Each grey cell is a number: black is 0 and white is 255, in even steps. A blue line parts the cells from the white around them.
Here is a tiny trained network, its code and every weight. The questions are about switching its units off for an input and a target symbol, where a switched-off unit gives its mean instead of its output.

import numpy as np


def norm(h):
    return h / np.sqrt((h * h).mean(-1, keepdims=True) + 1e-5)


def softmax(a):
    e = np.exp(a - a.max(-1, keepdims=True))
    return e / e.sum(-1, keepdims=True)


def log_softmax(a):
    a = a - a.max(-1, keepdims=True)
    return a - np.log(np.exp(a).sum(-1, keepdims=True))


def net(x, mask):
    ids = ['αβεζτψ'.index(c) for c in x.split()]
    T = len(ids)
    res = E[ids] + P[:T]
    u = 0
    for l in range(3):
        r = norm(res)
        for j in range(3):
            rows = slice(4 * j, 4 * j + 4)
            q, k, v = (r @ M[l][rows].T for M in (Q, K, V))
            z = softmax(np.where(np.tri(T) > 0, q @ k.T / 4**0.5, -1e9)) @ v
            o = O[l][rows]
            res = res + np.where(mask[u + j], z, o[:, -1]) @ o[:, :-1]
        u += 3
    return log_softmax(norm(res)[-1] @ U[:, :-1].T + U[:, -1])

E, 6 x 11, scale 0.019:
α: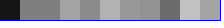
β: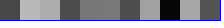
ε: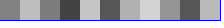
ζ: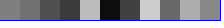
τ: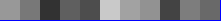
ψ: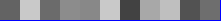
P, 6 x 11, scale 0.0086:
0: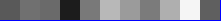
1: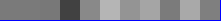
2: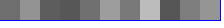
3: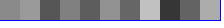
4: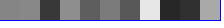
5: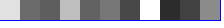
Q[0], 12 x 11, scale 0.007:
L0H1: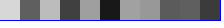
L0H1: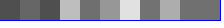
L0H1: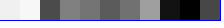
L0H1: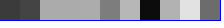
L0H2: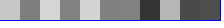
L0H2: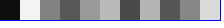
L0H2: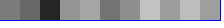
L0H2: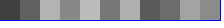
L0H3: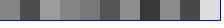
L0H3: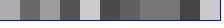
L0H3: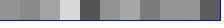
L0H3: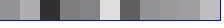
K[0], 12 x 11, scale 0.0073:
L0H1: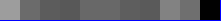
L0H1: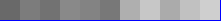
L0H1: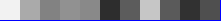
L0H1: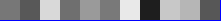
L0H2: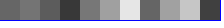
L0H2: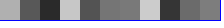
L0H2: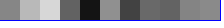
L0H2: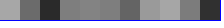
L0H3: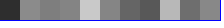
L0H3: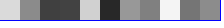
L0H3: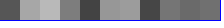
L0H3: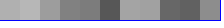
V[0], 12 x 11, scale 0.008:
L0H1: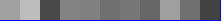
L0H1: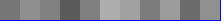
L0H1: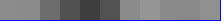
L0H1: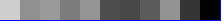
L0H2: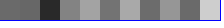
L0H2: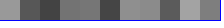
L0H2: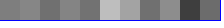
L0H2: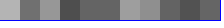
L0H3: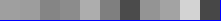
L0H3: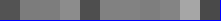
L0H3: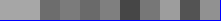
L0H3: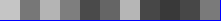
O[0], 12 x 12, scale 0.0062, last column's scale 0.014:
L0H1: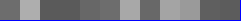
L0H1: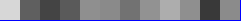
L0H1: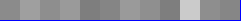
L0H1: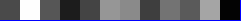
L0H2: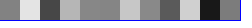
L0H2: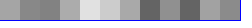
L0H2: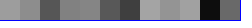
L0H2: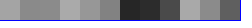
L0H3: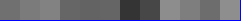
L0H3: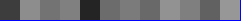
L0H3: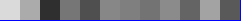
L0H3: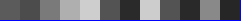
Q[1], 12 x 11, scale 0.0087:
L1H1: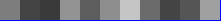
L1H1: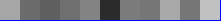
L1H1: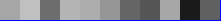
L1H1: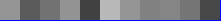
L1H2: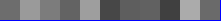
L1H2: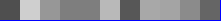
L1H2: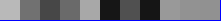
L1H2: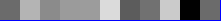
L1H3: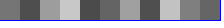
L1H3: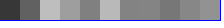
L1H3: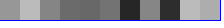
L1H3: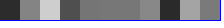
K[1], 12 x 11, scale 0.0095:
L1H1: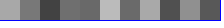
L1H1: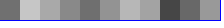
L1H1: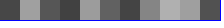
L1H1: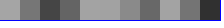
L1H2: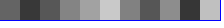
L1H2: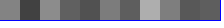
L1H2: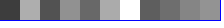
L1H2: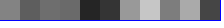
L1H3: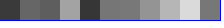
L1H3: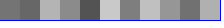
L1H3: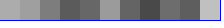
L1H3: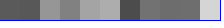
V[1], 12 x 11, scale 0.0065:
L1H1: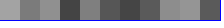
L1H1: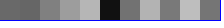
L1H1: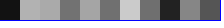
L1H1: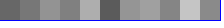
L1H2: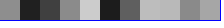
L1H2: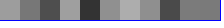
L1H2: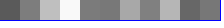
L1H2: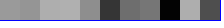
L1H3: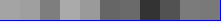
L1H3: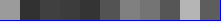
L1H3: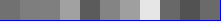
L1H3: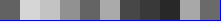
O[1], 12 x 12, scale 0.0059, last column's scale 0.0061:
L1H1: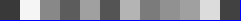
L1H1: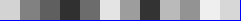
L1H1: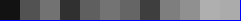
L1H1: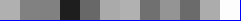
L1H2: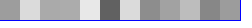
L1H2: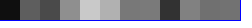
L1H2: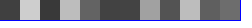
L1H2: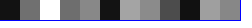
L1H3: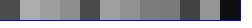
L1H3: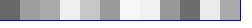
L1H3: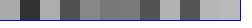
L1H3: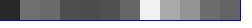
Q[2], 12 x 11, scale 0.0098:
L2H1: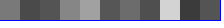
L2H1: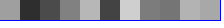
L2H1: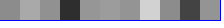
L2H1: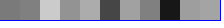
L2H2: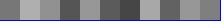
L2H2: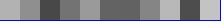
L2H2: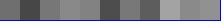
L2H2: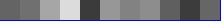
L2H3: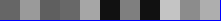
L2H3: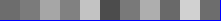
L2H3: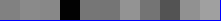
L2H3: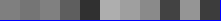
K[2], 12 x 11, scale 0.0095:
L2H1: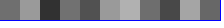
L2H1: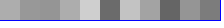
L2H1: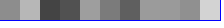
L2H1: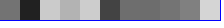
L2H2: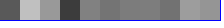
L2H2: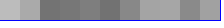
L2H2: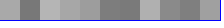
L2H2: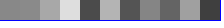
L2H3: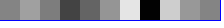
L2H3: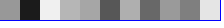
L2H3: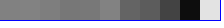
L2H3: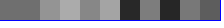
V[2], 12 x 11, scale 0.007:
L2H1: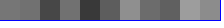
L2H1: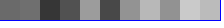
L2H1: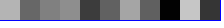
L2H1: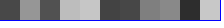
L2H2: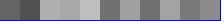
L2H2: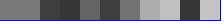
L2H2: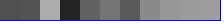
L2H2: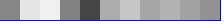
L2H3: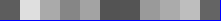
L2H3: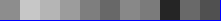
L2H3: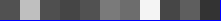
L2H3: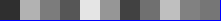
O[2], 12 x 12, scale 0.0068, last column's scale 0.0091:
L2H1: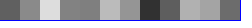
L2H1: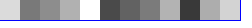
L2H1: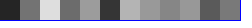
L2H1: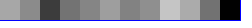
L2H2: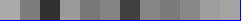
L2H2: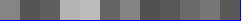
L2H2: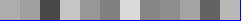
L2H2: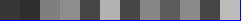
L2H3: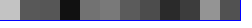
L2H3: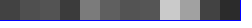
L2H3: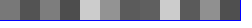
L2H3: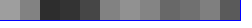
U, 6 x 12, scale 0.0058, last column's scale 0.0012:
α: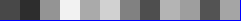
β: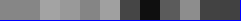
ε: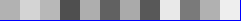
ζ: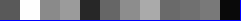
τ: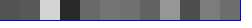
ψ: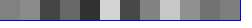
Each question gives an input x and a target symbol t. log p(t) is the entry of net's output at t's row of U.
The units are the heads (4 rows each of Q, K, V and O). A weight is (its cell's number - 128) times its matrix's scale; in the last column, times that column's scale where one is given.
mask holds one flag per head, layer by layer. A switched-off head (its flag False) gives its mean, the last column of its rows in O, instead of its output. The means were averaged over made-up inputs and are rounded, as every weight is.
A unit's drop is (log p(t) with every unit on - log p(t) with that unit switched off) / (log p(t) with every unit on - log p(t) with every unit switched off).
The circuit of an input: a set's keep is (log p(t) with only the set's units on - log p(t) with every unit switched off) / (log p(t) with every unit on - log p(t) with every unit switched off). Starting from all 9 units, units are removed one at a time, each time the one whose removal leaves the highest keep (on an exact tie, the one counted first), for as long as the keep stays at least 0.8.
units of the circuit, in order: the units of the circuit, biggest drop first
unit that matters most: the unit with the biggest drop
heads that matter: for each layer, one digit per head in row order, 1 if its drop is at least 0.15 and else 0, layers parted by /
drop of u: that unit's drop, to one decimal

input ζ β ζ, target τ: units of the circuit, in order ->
L1H2; L0H1
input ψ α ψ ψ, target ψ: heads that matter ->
010 / 000 / 001
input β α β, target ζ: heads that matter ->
100 / 011 / 000
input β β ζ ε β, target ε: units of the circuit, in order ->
L1H2; L1H1
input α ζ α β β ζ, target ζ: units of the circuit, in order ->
L0H1; L1H2
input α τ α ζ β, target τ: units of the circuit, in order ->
L2H3; L0H1
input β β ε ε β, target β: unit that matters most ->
L1H3
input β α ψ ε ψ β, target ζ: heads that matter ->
110 / 011 / 000
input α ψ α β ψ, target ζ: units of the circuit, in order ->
L1H1; L0H1
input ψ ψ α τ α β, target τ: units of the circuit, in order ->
L0H3; L2H3; L0H1
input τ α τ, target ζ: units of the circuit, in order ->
L0H1; L1H2; L2H2; L1H1
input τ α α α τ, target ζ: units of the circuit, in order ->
L0H1; L1H2; L2H2
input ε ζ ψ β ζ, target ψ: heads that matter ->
100 / 010 / 000
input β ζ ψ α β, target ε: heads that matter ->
110 / 000 / 100
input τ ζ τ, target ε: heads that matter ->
000 / 010 / 000
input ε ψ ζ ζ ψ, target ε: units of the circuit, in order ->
L1H2
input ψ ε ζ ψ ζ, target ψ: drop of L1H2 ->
1.4
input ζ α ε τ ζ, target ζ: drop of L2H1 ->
0.1
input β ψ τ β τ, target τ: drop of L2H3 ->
0.3
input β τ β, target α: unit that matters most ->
L0H2
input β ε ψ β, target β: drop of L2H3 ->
0.2
